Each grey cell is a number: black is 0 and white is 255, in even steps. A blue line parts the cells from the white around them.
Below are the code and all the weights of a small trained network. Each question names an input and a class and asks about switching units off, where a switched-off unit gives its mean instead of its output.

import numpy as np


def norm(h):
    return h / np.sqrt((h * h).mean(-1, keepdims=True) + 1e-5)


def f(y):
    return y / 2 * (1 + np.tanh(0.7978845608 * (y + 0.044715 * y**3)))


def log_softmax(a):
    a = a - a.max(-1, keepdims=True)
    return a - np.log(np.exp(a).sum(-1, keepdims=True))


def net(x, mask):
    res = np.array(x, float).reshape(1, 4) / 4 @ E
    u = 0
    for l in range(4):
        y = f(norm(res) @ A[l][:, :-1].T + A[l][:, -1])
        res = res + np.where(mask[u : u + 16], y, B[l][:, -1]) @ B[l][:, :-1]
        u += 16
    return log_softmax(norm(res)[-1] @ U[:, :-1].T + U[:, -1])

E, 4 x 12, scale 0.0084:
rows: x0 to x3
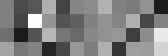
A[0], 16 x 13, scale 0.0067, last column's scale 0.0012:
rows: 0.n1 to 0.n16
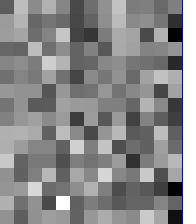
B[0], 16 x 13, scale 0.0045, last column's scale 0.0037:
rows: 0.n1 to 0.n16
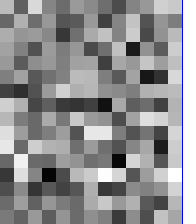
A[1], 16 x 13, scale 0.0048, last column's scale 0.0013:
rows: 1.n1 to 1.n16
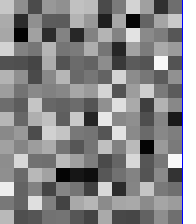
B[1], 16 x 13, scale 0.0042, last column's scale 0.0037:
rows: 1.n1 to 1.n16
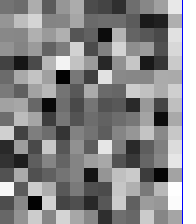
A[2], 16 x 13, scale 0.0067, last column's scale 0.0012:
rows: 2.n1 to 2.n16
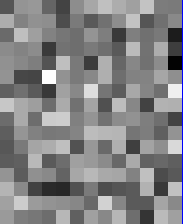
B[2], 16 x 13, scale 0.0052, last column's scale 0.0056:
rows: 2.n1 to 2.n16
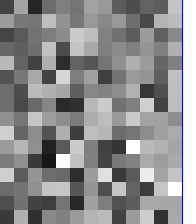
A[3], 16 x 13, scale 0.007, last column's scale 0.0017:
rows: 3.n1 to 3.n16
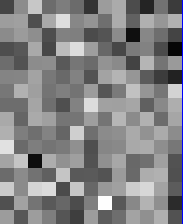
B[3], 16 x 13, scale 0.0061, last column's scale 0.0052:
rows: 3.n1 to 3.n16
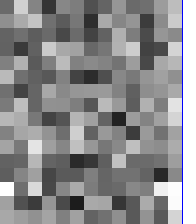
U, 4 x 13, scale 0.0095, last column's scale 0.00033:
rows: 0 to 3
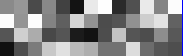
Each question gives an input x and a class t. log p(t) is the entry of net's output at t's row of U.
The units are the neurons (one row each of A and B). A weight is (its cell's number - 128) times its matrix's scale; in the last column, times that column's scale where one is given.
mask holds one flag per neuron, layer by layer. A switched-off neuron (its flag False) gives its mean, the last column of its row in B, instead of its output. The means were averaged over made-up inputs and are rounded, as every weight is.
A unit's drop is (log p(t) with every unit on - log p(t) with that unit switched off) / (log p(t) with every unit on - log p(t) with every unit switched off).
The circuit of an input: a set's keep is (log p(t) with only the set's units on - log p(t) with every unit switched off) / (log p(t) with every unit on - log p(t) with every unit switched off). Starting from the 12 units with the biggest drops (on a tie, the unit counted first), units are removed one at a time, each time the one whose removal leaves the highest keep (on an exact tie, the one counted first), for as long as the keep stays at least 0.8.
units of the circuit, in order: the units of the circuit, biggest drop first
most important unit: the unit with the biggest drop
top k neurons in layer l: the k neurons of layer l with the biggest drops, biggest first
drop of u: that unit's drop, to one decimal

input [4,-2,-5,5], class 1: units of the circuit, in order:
[1.n14]
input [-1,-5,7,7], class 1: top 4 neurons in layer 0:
[0.n11, 0.n12, 0.n7, 0.n14]
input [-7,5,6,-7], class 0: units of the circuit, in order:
[2.n16, 2.n8]
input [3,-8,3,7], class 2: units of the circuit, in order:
[0.n8, 2.n14, 3.n12]
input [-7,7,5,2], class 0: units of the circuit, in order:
[0.n10, 2.n16, 2.n8]
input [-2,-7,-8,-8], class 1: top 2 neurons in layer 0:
[0.n6, 0.n12]
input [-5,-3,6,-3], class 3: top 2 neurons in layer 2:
[2.n6, 2.n13]
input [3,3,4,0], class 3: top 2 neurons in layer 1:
[1.n5, 1.n6]
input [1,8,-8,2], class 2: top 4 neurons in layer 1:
[1.n13, 1.n15, 1.n3, 1.n5]
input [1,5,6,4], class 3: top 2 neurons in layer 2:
[2.n12, 2.n14]
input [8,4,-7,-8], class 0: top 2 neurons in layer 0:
[0.n13, 0.n11]
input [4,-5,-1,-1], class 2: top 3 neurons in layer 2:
[2.n14, 2.n8, 2.n16]
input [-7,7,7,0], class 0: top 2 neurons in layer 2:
[2.n16, 2.n8]
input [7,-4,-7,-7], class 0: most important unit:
2.n13
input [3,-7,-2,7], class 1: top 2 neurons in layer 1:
[1.n14, 1.n15]
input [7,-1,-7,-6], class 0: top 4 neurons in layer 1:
[1.n5, 1.n3, 1.n2, 1.n6]
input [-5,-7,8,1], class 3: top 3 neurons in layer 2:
[2.n16, 2.n6, 2.n7]
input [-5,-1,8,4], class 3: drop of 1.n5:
1.0
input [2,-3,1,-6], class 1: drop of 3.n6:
0.0
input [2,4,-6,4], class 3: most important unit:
0.n14
